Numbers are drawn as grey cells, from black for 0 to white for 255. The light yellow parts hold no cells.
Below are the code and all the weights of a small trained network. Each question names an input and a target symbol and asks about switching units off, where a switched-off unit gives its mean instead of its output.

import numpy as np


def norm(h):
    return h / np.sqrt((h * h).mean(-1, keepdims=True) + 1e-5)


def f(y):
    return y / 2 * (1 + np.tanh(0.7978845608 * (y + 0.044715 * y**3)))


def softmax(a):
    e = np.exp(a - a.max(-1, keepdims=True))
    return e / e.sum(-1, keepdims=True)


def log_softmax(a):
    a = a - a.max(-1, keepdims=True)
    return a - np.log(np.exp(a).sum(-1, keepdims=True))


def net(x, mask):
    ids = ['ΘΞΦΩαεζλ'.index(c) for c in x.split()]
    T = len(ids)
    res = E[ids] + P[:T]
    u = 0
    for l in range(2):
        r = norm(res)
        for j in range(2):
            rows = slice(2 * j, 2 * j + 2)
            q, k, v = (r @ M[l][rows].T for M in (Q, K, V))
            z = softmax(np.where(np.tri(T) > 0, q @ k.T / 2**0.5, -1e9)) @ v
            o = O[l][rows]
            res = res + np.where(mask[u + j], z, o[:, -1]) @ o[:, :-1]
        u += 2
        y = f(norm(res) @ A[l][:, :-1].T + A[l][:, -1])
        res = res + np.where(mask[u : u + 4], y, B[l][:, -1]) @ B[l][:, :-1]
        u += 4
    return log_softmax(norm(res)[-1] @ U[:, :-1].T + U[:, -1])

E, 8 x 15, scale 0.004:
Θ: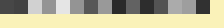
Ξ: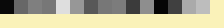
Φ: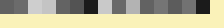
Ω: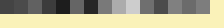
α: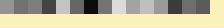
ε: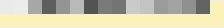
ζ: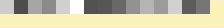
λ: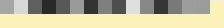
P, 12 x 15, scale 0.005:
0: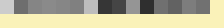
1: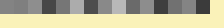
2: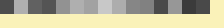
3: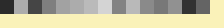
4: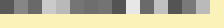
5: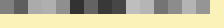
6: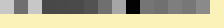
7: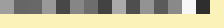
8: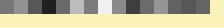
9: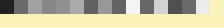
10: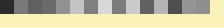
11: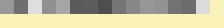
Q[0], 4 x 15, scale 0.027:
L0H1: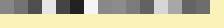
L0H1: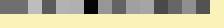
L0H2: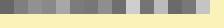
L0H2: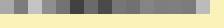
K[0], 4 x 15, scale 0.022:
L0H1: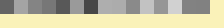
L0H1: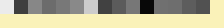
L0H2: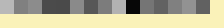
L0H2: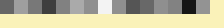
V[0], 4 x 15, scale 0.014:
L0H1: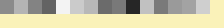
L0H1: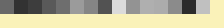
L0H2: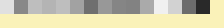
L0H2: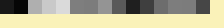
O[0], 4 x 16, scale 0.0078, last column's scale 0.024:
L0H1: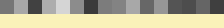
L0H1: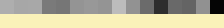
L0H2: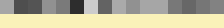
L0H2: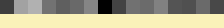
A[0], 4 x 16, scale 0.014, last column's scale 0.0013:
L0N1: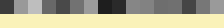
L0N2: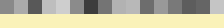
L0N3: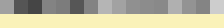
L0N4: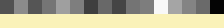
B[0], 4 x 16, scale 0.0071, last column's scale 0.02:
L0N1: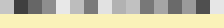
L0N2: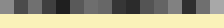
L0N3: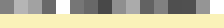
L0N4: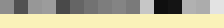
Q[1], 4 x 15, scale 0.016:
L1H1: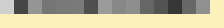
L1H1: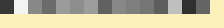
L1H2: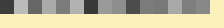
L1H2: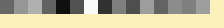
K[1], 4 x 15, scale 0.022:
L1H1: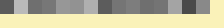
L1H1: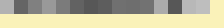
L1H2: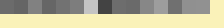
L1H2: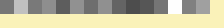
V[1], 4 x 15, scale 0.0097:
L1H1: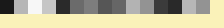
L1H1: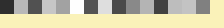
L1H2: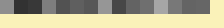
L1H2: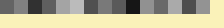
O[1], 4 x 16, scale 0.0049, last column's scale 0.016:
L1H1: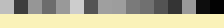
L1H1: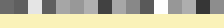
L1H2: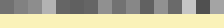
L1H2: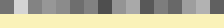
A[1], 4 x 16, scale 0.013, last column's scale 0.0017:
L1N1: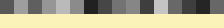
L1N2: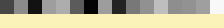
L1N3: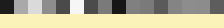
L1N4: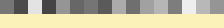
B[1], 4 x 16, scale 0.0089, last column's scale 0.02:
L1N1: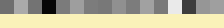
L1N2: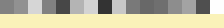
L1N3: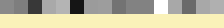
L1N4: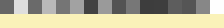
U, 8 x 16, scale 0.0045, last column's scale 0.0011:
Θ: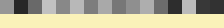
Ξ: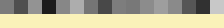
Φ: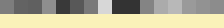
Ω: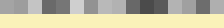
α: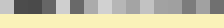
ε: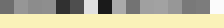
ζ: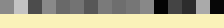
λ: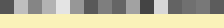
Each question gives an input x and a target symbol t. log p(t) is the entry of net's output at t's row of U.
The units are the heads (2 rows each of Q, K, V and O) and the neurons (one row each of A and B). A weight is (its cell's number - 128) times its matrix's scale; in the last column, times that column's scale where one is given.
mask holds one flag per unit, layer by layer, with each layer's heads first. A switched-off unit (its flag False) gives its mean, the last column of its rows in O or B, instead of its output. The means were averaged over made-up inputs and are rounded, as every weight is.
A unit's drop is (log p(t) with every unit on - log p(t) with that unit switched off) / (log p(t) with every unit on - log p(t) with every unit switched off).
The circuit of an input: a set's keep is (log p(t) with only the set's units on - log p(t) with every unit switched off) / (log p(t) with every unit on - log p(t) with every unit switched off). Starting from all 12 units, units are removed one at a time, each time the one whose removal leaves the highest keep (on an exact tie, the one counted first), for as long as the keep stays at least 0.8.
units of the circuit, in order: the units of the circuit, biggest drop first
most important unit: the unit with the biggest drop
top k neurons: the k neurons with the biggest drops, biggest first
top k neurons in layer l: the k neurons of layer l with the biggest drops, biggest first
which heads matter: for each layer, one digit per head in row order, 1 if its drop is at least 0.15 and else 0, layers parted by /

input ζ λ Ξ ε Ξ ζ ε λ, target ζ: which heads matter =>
10 / 10
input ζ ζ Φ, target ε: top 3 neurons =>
[L1N4; L0N4; L1N2]
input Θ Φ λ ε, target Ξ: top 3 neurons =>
[L1N1; L0N1; L1N4]
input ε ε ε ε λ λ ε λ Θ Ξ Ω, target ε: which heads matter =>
11 / 10
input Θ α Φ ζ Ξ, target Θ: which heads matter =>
10 / 10
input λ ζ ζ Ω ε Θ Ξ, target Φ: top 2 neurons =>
[L0N3; L1N3]
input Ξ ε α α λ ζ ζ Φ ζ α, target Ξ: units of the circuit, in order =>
[L0H2; L1H1; L0H1; L1N1]
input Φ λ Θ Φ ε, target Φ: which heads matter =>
10 / 00
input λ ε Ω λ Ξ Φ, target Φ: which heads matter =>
01 / 00
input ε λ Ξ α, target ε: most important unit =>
L0H2
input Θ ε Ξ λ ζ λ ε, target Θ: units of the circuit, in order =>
[L0H1; L0N4]
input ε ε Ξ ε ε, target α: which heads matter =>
01 / 00
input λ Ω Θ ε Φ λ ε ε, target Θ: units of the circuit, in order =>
[L0N1; L0N3; L0H2]
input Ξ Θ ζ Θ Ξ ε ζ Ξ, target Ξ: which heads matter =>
11 / 00
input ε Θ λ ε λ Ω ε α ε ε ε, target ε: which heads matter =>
01 / 10
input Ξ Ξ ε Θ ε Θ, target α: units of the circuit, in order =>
[L0H2]
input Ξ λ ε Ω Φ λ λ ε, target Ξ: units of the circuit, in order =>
[L0H2; L1H1]
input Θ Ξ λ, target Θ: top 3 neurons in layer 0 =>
[L0N4; L0N1; L0N3]
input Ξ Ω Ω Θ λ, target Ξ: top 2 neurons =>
[L0N2; L1N4]
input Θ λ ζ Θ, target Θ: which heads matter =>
00 / 10
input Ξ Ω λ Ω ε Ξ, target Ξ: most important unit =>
L0H1
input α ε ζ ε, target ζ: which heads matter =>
00 / 10
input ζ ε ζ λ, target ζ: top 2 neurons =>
[L0N1; L0N2]
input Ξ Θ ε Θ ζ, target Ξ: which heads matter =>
01 / 00
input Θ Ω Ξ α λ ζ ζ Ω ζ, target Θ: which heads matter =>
10 / 10
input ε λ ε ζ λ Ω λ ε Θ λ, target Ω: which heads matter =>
01 / 00
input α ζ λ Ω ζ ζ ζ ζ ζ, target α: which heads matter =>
10 / 10
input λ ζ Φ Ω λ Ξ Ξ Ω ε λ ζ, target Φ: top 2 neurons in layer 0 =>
[L0N3; L0N1]
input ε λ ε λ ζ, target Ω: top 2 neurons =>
[L1N2; L1N3]
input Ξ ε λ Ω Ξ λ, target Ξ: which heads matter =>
11 / 10
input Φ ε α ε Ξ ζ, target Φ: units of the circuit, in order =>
[L0H1; L1N2]
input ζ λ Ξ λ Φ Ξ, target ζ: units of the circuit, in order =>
[L0H1; L0N2]
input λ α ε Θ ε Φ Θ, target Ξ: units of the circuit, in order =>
[L0H2; L0N1]
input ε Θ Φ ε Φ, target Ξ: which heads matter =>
01 / 00
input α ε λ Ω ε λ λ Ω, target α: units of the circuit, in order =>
[L0H2]
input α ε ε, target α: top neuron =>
[L1N4]
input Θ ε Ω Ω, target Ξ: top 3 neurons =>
[L1N1; L0N1; L1N4]
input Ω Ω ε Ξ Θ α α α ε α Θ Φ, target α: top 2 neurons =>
[L1N2; L0N4]
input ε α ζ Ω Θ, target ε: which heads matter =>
01 / 10
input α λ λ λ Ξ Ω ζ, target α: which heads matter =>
11 / 11
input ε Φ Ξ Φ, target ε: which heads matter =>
11 / 10
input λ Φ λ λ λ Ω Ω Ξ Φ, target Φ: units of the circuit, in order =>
[L0H2; L0N3; L1N3]
